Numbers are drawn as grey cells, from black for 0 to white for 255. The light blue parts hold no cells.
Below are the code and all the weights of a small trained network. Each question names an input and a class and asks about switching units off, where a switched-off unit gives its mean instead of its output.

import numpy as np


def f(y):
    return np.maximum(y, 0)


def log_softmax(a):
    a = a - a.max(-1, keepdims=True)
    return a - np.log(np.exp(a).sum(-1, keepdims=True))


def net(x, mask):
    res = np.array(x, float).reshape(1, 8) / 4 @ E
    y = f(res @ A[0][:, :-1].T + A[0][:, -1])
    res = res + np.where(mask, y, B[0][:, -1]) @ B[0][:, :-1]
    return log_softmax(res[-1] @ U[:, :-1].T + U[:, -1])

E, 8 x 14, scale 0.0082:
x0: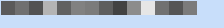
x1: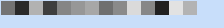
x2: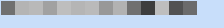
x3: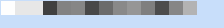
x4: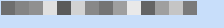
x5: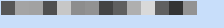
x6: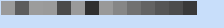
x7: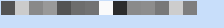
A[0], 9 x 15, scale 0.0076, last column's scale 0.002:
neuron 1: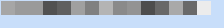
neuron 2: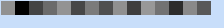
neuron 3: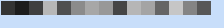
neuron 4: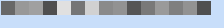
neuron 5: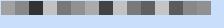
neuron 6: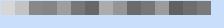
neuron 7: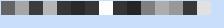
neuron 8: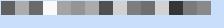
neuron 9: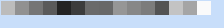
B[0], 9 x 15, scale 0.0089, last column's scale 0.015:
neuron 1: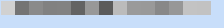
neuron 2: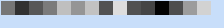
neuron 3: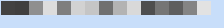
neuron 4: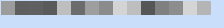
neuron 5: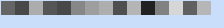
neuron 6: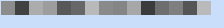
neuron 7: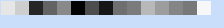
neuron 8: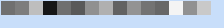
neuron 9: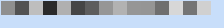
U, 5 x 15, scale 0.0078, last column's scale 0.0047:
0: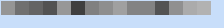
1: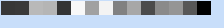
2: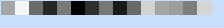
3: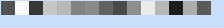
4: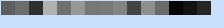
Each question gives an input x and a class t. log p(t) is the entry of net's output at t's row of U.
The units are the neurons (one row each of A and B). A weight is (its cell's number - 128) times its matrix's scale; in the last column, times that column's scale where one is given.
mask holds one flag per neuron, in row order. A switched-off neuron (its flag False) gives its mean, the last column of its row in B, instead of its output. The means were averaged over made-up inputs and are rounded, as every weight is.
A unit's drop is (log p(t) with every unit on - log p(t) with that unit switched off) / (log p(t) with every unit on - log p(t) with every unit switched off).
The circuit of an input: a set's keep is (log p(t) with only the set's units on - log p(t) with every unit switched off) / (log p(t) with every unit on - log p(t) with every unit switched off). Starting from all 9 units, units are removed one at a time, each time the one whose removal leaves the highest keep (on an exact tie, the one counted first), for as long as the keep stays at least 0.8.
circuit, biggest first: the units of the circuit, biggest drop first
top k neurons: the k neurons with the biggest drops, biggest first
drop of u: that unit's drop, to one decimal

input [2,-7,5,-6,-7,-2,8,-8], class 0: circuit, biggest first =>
(neuron 8)
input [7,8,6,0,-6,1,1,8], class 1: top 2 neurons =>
(neuron 7; neuron 3)
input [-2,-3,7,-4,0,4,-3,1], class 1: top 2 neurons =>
(neuron 7; neuron 5)
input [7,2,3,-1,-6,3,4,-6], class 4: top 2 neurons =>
(neuron 9; neuron 1)
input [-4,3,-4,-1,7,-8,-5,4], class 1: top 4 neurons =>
(neuron 3; neuron 2; neuron 4; neuron 8)
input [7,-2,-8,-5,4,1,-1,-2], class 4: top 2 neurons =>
(neuron 2; neuron 7)
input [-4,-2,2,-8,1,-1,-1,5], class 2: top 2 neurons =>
(neuron 7; neuron 2)
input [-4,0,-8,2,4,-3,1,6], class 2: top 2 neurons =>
(neuron 7; neuron 2)
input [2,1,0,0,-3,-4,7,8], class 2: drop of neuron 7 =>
0.1
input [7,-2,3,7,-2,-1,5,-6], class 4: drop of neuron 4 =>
0.3
